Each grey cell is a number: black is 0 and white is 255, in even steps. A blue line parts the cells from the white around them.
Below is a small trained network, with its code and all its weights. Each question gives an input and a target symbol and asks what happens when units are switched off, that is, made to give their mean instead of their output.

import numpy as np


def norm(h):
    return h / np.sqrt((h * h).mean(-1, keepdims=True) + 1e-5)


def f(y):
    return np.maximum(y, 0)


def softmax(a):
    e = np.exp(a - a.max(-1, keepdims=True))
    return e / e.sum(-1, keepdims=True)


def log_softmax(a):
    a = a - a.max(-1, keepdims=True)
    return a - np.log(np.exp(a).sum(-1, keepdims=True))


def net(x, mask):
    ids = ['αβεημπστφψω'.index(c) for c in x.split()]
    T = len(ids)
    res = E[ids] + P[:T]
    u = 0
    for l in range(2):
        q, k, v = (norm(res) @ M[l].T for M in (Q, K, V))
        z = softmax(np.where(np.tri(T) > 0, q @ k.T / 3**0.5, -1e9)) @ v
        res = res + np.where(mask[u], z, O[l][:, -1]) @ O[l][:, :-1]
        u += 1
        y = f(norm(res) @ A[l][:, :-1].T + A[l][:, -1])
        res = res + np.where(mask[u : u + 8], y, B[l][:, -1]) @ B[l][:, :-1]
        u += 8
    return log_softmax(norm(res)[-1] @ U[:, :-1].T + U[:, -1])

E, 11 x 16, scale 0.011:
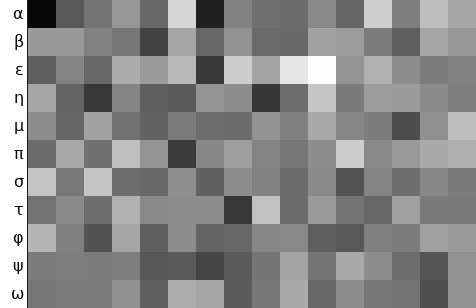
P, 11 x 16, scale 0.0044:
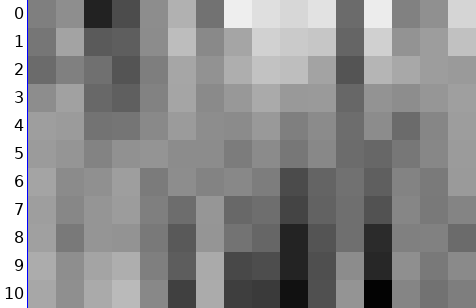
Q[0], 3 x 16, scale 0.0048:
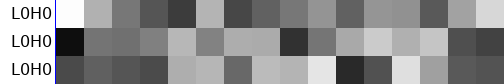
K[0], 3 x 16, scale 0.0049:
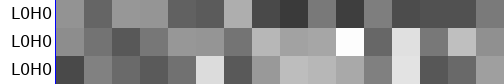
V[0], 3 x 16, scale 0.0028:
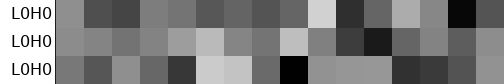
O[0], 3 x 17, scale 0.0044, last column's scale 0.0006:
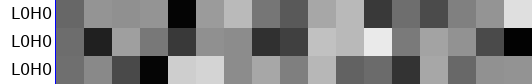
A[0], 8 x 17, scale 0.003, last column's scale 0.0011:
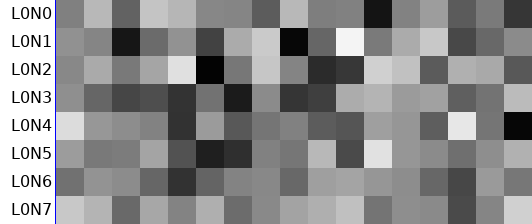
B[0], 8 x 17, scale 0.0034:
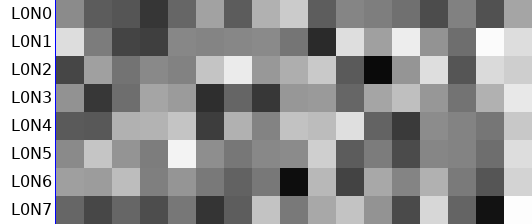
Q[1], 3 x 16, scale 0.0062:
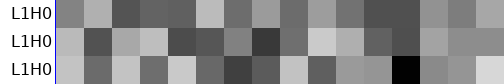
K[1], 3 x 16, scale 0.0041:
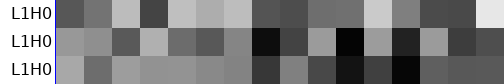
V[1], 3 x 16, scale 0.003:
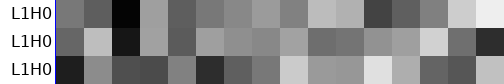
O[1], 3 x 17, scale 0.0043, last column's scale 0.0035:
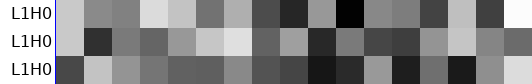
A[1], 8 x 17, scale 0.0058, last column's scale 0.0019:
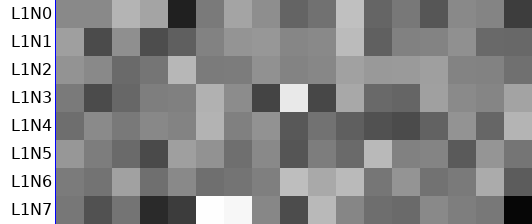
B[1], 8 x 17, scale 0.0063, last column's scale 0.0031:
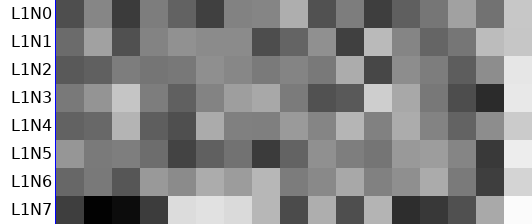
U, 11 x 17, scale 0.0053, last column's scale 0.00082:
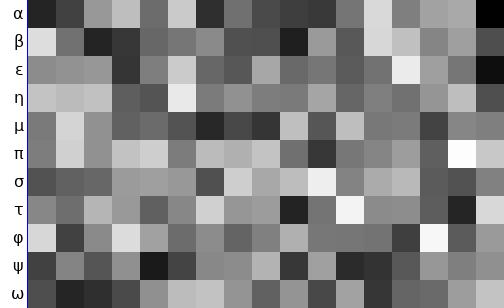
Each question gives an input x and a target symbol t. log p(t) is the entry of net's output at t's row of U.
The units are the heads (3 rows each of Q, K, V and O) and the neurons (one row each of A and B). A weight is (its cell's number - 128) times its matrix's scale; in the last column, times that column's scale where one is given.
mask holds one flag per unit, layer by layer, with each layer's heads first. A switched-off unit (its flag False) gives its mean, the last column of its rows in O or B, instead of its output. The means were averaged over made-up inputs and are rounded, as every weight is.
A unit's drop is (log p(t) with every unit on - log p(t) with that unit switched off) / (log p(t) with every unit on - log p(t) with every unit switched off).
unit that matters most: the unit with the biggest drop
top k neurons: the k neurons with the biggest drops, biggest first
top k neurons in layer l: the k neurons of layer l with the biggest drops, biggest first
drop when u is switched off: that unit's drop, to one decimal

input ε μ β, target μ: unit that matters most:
L1H0
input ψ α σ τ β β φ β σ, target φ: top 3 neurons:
(L0N5, L1N1, L1N7)
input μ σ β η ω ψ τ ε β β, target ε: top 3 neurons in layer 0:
(L0N1, L0N2, L0N4)
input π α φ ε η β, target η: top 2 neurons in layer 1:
(L1N4, L1N7)
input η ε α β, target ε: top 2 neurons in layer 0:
(L0N1, L0N4)
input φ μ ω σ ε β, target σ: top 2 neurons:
(L0N4, L1N7)
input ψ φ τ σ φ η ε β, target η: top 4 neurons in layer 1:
(L1N7, L1N4, L1N0, L1N6)
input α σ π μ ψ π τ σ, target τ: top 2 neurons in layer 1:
(L1N3, L1N1)
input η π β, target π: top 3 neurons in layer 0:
(L0N4, L0N2, L0N3)
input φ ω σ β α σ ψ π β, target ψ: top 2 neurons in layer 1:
(L1N0, L1N7)
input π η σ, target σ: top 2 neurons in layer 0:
(L0N1, L0N4)
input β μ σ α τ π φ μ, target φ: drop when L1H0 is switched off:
0.3
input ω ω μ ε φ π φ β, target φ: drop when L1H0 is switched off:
0.2
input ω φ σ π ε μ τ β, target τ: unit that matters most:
L1H0
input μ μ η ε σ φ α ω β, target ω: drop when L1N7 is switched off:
0.3
